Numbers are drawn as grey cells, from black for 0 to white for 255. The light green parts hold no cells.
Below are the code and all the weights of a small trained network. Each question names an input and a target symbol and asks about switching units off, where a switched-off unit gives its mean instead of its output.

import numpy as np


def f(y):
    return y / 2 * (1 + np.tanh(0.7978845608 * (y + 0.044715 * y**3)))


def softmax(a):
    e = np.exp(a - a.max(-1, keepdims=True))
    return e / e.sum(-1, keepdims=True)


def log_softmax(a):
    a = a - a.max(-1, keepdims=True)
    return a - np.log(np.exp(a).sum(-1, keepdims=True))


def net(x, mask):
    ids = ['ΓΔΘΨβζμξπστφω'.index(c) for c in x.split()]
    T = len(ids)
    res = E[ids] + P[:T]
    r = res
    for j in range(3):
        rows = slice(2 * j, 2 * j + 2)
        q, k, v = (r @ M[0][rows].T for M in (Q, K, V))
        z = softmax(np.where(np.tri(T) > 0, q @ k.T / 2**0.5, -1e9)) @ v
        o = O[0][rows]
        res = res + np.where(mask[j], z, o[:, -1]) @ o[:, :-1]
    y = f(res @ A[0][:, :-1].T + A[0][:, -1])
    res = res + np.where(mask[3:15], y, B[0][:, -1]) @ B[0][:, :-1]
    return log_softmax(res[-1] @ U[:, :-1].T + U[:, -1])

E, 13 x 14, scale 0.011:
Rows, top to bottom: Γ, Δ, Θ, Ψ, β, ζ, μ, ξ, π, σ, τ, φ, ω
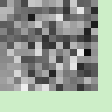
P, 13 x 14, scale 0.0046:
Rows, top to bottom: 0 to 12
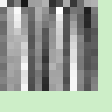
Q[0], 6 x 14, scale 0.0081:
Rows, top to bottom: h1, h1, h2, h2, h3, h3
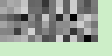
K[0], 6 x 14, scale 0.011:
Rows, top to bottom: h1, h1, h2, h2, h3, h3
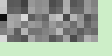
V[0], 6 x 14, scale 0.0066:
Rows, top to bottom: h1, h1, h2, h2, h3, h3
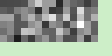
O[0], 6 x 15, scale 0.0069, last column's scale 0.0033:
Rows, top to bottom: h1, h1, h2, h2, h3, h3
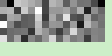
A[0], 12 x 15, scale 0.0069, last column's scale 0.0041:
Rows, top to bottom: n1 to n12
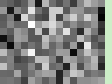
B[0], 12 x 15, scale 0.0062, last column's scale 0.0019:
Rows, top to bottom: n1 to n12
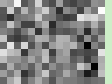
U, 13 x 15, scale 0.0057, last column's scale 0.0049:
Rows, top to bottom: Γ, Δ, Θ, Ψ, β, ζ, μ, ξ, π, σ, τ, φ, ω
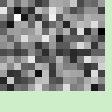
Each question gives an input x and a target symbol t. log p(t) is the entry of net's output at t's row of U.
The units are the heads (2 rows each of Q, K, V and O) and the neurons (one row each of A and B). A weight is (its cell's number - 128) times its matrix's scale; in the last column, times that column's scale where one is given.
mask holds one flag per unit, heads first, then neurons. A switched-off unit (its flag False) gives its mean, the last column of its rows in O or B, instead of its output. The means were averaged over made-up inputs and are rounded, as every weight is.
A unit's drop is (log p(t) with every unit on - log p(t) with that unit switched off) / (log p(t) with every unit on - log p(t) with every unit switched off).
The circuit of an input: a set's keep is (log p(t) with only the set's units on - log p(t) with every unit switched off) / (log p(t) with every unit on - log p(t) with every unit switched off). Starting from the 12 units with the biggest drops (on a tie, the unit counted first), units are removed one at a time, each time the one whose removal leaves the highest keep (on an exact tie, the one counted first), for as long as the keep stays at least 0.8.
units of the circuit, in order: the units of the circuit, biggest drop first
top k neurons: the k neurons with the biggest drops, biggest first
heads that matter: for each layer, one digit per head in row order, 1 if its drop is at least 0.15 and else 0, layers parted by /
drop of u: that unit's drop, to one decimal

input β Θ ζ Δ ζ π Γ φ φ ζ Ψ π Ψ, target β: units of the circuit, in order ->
h1; h2
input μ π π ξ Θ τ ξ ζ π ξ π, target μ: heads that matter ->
011
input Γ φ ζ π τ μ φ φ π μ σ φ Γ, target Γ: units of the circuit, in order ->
h1; n7
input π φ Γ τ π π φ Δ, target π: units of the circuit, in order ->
h3
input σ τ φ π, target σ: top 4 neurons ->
n1; n6; n11; n7
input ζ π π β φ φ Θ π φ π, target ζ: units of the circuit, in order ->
h1; n2; h2
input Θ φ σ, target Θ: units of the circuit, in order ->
h3; h1
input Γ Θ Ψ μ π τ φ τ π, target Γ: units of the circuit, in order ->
n7; h1; h3
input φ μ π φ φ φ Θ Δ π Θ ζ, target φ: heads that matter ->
101
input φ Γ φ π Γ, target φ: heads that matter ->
100
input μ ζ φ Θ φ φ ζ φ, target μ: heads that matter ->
011
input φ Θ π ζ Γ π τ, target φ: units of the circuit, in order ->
h1; h3
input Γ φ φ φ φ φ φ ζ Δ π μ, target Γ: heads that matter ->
100
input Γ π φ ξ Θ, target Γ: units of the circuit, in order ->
n7; h1
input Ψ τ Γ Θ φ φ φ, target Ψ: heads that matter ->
101
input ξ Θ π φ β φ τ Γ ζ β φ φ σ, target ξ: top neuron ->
n5
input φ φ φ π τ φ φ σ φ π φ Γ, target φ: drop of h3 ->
0.2
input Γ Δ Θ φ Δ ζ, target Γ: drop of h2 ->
0.1
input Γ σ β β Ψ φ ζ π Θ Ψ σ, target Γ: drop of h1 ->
0.6
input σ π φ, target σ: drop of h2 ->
0.4
